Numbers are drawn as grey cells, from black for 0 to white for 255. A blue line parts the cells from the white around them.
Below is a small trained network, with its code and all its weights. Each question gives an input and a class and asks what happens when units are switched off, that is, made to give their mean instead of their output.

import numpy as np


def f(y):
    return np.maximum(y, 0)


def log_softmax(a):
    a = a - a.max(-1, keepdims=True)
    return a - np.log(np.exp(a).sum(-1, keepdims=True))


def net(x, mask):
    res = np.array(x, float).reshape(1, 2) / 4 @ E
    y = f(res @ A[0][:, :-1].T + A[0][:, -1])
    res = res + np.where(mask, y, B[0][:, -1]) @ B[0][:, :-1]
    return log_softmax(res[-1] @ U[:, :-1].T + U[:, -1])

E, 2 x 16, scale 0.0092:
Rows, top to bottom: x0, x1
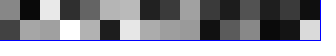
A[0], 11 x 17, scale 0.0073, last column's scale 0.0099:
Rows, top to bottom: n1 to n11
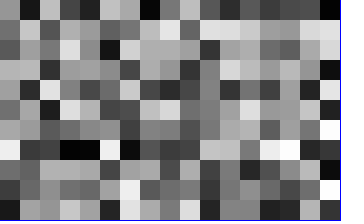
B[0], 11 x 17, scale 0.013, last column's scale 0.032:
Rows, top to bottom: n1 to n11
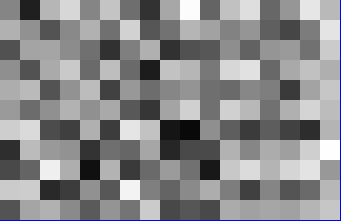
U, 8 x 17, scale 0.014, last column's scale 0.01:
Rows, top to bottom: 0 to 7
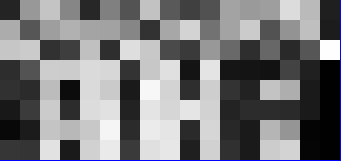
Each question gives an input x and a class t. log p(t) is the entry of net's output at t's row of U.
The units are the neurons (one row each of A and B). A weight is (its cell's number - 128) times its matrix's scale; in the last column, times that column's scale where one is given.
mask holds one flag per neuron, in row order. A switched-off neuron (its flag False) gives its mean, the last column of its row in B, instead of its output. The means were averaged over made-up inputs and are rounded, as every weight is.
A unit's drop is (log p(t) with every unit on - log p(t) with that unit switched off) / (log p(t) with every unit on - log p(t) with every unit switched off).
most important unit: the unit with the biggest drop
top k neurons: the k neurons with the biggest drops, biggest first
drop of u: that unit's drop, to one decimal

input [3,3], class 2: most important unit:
n8
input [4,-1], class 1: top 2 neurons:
[n1, n7]
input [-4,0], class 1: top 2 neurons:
[n10, n6]
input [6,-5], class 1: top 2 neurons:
[n1, n5]
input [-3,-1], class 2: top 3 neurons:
[n1, n9, n7]
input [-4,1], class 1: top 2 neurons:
[n6, n10]
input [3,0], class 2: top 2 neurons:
[n6, n4]
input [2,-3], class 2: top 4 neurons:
[n11, n9, n4, n6]
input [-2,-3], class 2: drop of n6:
0.1
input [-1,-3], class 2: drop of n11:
0.4
